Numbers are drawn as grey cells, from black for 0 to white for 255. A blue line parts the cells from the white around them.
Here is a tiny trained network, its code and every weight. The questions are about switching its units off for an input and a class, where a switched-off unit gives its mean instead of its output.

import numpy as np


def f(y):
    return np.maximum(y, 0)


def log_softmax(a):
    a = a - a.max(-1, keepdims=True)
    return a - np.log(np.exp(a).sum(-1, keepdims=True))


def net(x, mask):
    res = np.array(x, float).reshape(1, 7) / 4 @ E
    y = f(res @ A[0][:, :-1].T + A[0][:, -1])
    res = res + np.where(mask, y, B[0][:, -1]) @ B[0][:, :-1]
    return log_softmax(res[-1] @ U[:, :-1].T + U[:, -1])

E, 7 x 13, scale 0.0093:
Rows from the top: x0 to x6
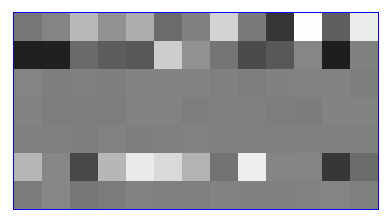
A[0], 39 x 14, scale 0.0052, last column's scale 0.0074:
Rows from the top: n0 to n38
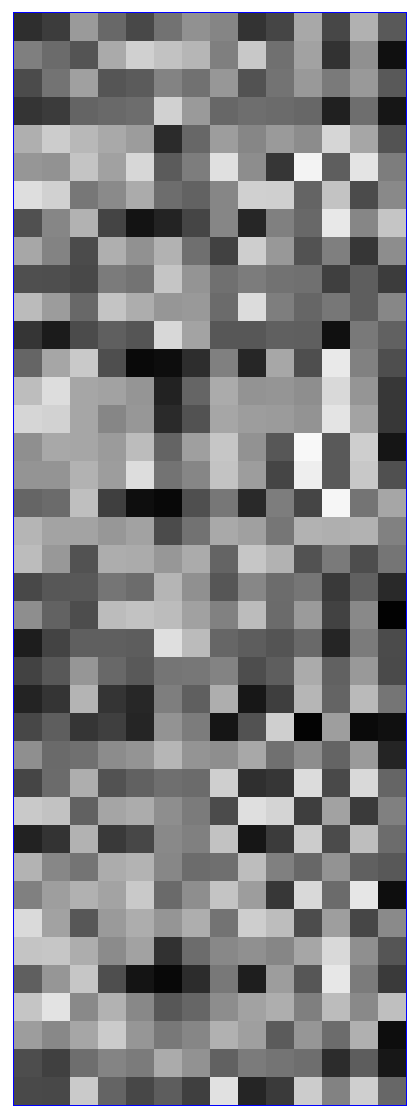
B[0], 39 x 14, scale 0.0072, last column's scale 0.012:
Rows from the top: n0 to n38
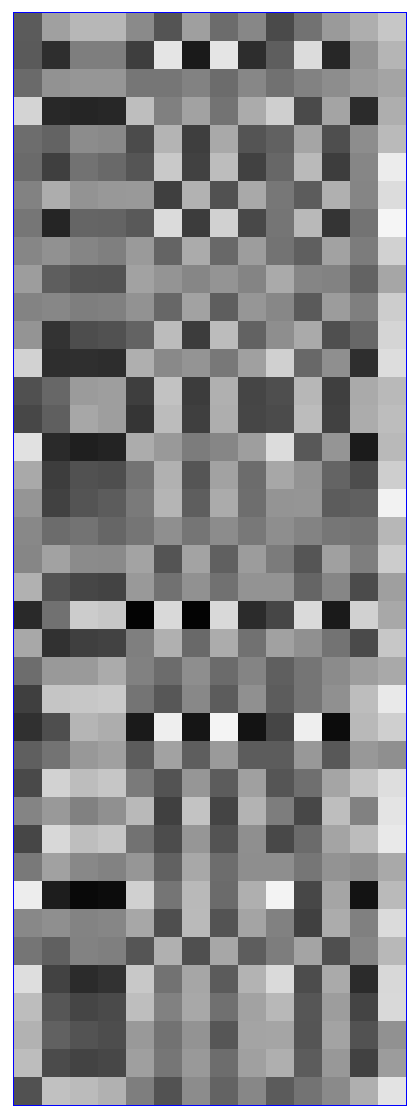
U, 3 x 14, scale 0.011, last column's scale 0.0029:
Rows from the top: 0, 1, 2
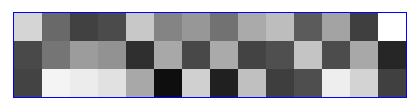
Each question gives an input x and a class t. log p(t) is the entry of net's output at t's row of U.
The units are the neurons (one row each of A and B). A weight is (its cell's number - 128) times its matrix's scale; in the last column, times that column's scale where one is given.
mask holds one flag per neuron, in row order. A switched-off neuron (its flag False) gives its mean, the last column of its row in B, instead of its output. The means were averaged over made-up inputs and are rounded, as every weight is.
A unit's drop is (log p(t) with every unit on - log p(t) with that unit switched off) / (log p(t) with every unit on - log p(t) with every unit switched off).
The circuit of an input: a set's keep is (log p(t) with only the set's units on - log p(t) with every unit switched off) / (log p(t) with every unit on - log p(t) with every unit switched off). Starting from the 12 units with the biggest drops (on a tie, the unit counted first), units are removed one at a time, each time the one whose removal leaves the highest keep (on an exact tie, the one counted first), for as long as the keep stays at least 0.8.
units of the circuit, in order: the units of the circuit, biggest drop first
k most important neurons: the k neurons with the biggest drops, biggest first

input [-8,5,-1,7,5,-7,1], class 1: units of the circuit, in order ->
[n25]
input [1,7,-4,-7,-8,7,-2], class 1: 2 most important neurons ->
[n21 n1]
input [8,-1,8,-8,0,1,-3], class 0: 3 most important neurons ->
[n31 n15 n25]
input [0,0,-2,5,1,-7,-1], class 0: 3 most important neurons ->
[n34 n12 n25]
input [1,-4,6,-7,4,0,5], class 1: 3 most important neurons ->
[n34 n31 n12]
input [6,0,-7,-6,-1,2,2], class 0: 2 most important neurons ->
[n31 n15]
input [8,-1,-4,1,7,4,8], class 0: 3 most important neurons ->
[n31 n15 n25]
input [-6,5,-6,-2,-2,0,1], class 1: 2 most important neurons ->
[n25 n34]
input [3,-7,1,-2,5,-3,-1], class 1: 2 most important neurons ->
[n14 n13]
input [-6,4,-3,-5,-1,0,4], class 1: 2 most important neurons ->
[n25 n34]
